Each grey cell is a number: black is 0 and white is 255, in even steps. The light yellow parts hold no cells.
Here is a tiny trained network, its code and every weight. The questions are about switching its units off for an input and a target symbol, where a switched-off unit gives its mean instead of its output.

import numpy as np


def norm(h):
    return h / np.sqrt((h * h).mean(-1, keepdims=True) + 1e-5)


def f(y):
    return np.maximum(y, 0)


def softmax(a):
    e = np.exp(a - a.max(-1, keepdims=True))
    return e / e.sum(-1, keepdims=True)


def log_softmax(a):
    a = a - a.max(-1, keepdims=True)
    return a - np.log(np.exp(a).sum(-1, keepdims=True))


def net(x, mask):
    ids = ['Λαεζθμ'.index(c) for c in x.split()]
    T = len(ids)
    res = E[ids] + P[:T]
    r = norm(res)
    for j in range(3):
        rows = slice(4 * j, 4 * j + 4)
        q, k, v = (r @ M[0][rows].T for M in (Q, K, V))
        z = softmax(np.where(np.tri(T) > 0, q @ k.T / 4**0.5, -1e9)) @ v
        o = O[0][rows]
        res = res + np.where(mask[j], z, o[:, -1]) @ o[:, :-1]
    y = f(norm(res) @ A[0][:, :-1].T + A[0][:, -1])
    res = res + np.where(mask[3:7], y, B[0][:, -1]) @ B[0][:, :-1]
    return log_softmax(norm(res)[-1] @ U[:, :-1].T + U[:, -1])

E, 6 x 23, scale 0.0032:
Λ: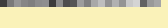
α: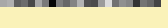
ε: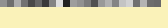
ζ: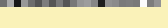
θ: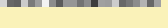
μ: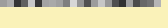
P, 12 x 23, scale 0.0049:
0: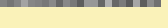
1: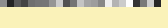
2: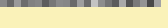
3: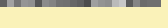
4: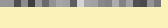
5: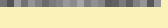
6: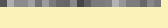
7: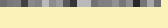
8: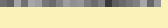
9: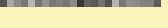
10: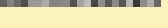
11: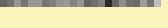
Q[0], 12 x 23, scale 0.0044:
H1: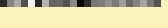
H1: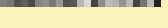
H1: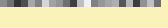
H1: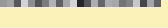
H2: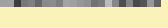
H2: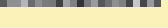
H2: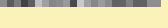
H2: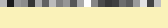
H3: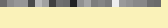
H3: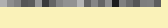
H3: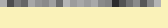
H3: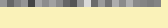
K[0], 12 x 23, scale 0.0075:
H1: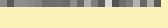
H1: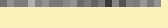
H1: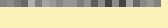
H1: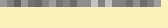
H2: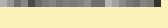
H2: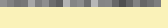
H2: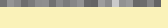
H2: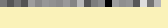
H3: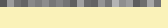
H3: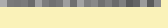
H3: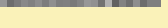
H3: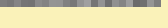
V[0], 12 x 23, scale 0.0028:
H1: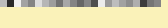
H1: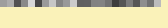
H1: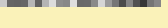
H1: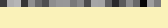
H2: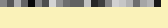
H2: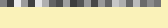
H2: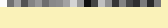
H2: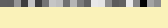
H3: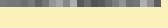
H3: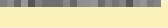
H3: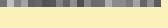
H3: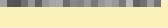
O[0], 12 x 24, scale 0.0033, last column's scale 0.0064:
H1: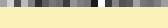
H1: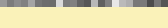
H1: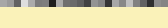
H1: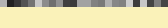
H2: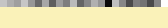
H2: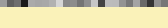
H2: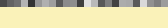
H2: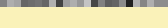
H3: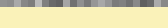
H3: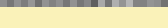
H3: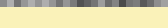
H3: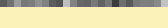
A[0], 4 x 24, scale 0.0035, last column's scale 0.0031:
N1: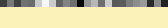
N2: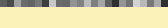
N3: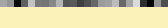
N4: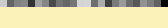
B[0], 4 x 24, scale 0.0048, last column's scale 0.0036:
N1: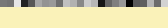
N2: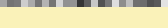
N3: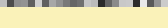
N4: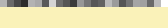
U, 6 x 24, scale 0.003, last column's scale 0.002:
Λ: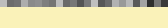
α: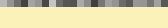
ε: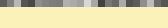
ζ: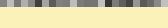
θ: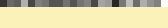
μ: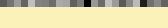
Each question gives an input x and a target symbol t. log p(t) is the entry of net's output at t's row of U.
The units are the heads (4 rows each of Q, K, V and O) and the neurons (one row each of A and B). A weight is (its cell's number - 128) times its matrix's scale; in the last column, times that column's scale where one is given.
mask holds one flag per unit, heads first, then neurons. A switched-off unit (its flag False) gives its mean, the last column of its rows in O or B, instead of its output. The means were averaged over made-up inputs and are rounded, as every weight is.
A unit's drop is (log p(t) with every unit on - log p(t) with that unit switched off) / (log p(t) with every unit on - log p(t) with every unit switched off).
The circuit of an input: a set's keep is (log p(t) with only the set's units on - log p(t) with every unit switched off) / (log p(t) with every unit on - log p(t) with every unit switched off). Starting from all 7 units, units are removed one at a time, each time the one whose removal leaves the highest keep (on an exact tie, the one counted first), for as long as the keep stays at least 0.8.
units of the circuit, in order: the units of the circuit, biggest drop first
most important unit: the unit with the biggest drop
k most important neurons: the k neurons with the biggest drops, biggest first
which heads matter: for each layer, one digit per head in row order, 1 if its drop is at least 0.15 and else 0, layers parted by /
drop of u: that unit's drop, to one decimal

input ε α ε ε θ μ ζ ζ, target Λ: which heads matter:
100
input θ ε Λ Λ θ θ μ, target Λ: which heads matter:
110
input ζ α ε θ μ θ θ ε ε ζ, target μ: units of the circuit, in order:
(H1, H2)
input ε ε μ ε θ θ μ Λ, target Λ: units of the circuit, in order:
(H1)
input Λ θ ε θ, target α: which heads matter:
110
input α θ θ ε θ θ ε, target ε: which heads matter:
010
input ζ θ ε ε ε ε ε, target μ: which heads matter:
110
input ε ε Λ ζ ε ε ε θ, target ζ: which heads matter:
100
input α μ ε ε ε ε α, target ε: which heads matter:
010
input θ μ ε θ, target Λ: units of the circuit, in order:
(H2, N3)
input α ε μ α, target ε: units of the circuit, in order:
(H2, N1, H1)
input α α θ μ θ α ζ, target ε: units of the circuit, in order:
(N1, H2)
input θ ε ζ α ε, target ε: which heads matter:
100
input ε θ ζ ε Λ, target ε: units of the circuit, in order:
(H1)
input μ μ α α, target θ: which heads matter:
010
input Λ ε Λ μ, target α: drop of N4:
0.0
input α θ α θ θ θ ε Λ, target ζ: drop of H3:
0.0
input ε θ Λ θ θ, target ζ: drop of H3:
0.1
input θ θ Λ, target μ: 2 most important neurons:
(N2, N3)
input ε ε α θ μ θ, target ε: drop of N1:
0.7
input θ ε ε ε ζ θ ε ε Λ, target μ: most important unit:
H2
